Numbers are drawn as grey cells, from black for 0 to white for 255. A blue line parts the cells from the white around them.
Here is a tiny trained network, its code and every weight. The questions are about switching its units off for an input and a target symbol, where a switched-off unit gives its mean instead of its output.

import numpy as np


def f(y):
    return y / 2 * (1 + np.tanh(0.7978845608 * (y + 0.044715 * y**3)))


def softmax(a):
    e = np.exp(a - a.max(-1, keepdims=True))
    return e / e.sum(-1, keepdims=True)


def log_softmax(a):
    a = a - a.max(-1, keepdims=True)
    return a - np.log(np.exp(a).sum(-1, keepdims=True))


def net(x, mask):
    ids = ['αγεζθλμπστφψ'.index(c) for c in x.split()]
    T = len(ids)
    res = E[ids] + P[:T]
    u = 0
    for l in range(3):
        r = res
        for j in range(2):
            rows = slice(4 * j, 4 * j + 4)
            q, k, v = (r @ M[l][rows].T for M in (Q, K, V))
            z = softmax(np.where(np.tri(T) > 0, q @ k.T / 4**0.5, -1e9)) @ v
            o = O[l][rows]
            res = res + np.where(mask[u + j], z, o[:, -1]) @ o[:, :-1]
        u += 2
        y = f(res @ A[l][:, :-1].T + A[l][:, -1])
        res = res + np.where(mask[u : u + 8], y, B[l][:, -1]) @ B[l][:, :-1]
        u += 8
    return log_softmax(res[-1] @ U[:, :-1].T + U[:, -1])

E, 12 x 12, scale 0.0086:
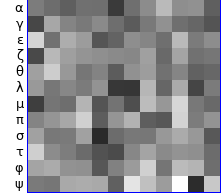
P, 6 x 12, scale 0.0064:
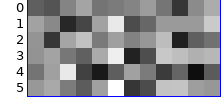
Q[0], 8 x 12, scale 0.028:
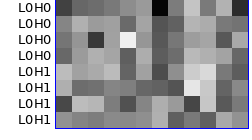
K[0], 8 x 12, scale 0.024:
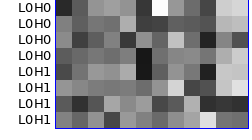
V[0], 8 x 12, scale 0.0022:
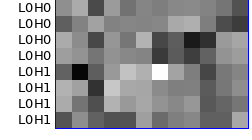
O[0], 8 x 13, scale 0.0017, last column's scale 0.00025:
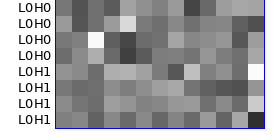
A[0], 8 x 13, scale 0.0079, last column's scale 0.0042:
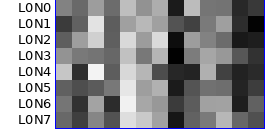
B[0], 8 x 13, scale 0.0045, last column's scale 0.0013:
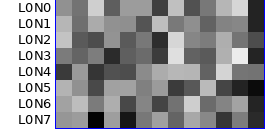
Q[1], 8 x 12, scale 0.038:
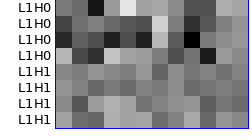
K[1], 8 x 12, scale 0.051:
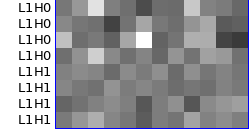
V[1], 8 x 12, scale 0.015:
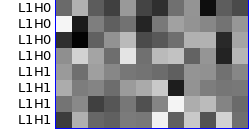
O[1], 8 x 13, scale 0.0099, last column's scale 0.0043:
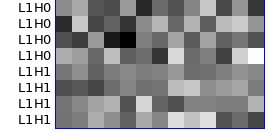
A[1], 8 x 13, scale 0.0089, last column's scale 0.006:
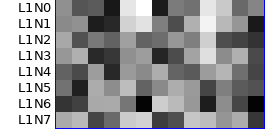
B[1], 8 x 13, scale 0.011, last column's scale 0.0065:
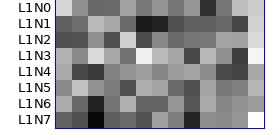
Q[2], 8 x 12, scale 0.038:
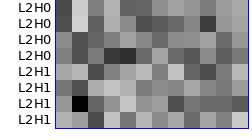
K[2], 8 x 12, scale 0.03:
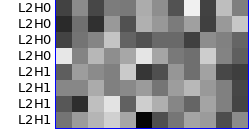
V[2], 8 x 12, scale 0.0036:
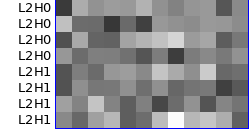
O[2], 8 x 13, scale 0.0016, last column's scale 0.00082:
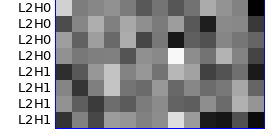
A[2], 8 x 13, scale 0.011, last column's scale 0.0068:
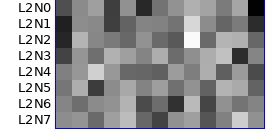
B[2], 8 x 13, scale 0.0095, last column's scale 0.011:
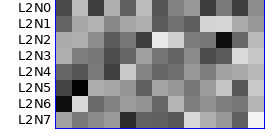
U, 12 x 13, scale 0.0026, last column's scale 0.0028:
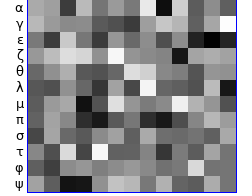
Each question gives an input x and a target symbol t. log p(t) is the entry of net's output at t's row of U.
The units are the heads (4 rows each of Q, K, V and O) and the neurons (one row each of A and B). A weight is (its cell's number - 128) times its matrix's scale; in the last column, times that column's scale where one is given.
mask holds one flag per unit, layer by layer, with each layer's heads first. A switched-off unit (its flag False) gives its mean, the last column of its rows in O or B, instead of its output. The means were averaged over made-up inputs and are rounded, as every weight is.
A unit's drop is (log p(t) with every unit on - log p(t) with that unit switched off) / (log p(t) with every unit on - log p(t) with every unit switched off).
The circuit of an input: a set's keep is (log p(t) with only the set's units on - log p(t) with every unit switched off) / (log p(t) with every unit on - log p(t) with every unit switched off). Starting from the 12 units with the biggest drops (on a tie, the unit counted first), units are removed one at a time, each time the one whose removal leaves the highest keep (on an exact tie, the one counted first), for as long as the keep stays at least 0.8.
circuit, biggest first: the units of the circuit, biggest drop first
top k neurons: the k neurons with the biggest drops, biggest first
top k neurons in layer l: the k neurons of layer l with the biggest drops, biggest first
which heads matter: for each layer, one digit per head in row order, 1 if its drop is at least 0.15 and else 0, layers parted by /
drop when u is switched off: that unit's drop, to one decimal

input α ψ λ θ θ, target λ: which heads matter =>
00 / 10 / 00
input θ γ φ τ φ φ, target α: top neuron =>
[L1N7]
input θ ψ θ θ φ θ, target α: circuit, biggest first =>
[L1H0, L1N7, L1N3]
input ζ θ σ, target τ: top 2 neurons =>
[L1N2, L2N4]
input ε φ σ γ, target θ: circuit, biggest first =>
[L2N2, L1H0, L1N3]
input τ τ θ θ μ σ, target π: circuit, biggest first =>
[L1H0, L1N1, L1N7]
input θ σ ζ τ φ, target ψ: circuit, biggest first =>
[L1H0, L1N4, L2N3]
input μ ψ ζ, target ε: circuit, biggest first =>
[L1H0, L1N4]
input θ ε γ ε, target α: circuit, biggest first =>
[L1H0, L1N3, L1N7]
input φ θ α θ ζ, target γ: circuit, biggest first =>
[L1H0, L2N7, L1N3]
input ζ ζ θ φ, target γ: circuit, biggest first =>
[L1H0, L2N7, L1N0, L1N3]
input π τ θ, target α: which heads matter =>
00 / 11 / 00
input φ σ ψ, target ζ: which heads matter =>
00 / 11 / 00
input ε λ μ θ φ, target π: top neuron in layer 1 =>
[L1N3]
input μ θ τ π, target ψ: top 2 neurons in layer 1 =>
[L1N0, L1N4]
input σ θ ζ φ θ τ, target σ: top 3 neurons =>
[L2N6, L1N1, L1N0]
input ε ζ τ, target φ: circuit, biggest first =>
[L1N6, L1H0, L2N5, L1H1]
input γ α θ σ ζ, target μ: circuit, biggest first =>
[L1H0, L2N1, L1H1]
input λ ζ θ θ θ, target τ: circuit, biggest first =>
[L1H0, L1N2]
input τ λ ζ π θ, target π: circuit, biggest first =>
[L1H1, L1H0]
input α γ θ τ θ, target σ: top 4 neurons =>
[L2N0, L1N2, L2N6, L1N3]
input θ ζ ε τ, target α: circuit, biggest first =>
[L1H0, L1N3, L1N7]
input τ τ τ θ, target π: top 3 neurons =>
[L1N1, L1N7, L2N3]
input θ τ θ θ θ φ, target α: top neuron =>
[L1N7]
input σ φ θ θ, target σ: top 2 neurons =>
[L2N6, L1N1]
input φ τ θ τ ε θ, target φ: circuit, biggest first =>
[L1H0, L2N5, L1N7, L1N3]
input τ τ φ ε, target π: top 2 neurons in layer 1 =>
[L1N1, L1N7]
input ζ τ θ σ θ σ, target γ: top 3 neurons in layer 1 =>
[L1N0, L1N3, L1N7]
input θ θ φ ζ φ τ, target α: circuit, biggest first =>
[L1H0, L1N7, L1N3]
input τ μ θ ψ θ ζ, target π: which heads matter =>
00 / 10 / 00
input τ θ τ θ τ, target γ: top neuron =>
[L2N7]
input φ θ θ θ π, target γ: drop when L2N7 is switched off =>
0.3
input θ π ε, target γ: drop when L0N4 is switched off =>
0.0
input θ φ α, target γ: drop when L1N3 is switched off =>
0.3
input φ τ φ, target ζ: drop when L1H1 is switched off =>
0.2
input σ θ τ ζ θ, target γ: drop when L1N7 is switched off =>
0.1
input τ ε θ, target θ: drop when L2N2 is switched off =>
0.9
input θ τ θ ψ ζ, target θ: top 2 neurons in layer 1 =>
[L1N3, L1N7]
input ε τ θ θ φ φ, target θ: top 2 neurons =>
[L2N2, L1N3]
